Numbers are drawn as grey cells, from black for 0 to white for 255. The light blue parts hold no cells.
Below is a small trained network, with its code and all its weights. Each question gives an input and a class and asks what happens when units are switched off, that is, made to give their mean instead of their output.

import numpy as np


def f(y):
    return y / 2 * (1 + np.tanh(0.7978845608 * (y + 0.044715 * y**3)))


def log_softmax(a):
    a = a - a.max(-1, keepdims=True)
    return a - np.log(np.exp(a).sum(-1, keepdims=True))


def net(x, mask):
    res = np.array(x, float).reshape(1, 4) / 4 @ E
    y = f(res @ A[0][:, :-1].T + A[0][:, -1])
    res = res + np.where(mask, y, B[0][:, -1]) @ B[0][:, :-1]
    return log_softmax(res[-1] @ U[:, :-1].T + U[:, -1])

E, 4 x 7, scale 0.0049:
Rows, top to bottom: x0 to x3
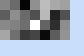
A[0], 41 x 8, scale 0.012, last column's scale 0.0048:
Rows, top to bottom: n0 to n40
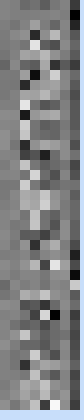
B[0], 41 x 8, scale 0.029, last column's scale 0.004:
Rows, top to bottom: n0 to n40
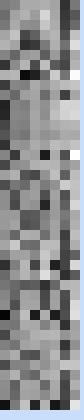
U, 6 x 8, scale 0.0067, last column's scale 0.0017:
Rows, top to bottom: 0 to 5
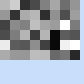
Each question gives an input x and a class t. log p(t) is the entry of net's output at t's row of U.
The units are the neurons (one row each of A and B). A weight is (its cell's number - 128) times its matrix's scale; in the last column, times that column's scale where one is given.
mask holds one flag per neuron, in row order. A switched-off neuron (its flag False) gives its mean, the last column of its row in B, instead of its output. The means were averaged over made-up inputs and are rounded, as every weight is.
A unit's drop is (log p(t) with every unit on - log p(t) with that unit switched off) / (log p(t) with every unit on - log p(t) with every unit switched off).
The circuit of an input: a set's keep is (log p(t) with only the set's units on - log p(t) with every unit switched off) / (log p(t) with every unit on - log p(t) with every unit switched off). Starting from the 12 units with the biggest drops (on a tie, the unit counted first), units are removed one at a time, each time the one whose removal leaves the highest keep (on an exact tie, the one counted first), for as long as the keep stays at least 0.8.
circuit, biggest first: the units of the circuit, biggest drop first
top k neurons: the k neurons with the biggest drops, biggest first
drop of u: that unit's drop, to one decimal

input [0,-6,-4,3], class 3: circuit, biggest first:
[n40]
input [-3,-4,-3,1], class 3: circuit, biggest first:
[n40 n26]
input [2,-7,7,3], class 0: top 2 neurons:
[n4 n17]
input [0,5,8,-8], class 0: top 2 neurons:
[n4 n17]
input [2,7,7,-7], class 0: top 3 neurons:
[n4 n17 n35]
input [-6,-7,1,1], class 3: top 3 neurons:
[n40 n26 n11]
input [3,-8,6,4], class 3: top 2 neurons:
[n40 n26]
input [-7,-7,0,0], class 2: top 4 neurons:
[n10 n18 n12 n31]
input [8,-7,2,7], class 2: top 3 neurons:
[n11 n14 n8]
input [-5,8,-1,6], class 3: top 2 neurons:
[n31 n6]
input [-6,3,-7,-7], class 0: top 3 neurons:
[n7 n3 n24]
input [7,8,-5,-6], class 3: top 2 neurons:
[n31 n6]
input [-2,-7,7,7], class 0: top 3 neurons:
[n4 n17 n35]
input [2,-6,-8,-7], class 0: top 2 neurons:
[n7 n3]
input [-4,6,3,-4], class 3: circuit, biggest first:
[n31]
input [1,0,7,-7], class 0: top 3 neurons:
[n4 n17 n35]
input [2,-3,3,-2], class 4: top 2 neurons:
[n7 n31]
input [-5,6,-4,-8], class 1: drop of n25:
0.0
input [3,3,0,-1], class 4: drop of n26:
0.1
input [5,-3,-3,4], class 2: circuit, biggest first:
[n11]
